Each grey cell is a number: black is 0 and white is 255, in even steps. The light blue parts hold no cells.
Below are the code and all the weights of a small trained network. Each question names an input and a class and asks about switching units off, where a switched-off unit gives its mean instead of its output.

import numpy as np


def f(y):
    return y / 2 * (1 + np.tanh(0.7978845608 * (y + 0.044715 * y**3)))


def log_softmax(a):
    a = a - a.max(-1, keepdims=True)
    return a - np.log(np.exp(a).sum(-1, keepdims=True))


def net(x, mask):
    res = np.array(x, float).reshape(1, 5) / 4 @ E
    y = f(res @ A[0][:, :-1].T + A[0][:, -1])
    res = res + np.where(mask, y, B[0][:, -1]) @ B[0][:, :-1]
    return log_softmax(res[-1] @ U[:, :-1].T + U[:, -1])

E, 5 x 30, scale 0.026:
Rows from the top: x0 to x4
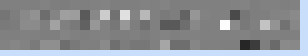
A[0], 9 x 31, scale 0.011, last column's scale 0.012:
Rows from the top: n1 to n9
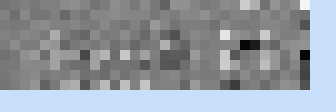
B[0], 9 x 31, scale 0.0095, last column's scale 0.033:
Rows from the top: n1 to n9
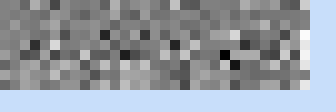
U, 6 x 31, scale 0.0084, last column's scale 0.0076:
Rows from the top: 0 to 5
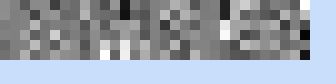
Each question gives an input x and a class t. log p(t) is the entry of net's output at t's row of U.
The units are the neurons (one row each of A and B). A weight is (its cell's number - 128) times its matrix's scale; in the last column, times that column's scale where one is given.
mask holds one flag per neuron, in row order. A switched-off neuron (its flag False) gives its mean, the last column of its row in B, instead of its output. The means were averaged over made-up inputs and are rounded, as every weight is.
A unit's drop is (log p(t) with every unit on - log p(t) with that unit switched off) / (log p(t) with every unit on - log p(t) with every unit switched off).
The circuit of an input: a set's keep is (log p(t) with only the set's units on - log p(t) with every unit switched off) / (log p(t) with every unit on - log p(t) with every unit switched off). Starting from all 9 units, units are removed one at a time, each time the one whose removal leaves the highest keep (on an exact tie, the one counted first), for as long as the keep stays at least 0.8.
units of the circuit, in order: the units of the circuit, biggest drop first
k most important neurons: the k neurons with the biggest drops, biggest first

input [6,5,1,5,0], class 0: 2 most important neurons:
[n6, n7]
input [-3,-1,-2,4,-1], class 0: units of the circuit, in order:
[n5]
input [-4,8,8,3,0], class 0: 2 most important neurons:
[n6, n5]
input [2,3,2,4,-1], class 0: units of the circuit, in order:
[n5, n6]
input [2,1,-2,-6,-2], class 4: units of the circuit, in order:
[n4, n5]
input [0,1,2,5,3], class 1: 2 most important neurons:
[n9, n7]
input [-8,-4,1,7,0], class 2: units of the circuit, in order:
[n6, n5]
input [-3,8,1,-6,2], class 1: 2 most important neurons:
[n6, n7]
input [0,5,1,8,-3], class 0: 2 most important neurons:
[n6, n7]
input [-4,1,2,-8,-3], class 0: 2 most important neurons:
[n9, n7]
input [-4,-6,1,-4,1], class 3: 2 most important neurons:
[n6, n1]
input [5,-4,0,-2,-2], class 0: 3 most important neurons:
[n7, n9, n5]
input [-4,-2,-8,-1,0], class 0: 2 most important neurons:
[n5, n7]
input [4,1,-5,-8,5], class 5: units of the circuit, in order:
[n6]
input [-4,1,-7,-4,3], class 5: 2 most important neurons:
[n6, n4]
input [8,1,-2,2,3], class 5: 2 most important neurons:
[n6, n4]
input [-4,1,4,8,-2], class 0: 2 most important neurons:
[n6, n9]
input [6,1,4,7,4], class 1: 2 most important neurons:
[n6, n9]
